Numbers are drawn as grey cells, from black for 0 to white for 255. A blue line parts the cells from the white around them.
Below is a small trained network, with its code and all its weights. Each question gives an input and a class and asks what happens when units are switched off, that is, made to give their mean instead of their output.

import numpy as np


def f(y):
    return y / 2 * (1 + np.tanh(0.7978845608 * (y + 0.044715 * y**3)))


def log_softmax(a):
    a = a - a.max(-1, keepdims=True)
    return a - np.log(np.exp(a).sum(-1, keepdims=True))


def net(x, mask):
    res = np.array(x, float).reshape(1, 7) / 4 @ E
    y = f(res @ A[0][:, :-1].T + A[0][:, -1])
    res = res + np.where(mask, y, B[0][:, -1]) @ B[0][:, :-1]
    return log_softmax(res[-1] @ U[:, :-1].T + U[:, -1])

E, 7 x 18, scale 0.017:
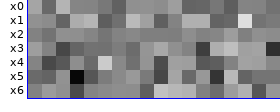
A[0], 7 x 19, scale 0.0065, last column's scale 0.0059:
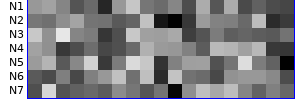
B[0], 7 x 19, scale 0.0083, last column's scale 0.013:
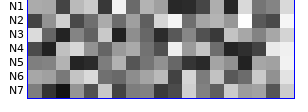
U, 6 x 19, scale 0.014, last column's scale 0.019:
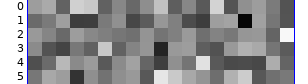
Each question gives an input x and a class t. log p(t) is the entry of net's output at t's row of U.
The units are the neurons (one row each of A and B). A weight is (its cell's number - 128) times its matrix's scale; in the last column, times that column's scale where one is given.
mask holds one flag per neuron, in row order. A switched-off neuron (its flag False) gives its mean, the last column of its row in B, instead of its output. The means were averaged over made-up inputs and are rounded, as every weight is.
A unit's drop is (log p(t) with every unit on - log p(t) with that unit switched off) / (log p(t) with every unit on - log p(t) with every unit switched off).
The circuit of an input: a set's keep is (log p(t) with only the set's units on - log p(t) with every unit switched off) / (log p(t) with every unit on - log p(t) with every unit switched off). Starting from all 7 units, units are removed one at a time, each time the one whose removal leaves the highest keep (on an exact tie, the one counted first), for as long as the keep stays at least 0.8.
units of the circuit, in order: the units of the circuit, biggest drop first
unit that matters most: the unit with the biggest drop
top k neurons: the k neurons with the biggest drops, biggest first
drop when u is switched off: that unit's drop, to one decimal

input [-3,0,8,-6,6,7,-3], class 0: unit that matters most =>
N6
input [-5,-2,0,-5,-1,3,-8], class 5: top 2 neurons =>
(N2, N4)
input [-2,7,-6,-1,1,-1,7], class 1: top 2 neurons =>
(N5, N2)
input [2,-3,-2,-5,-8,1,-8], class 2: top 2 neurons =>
(N3, N1)
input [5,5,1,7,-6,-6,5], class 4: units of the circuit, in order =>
(N4, N1)
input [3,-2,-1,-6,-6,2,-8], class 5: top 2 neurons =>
(N2, N4)
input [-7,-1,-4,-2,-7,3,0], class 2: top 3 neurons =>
(N7, N1, N3)
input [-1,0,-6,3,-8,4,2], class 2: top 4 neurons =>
(N1, N7, N6, N3)
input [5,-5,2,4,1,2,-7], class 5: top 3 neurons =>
(N2, N5, N7)
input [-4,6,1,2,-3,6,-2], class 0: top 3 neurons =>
(N1, N3, N6)
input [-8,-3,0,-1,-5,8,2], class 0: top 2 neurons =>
(N1, N3)
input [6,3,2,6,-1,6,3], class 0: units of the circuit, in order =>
(N1, N6)
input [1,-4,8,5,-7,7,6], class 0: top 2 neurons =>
(N1, N2)
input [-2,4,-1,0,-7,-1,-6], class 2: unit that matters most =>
N7
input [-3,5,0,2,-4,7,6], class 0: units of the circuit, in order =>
(N1, N2)
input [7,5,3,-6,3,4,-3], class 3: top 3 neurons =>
(N4, N3, N1)
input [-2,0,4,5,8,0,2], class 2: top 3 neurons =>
(N1, N6, N3)
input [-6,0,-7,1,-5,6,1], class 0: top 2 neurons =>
(N1, N3)
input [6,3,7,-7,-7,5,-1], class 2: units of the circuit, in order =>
(N3, N1)
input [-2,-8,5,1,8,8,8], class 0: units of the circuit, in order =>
(N6)
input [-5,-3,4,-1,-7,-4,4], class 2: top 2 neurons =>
(N7, N2)
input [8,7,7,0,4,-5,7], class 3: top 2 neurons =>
(N2, N3)
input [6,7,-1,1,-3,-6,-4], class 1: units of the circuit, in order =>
(N5, N1)
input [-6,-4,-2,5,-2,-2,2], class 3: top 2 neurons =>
(N7, N5)
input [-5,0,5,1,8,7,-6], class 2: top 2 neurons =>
(N6, N1)
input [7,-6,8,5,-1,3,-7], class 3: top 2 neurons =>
(N3, N5)
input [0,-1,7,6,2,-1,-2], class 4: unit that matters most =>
N4
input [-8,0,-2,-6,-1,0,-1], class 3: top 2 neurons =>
(N7, N4)
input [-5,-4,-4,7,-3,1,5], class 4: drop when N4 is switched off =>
0.7
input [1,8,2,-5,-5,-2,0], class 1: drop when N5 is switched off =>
0.7
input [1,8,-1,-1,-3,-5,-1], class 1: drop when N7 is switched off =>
0.0
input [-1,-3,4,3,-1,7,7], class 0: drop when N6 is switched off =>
0.2
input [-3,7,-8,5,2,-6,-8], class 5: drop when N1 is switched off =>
0.1
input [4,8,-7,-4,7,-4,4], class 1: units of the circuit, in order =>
(N5)
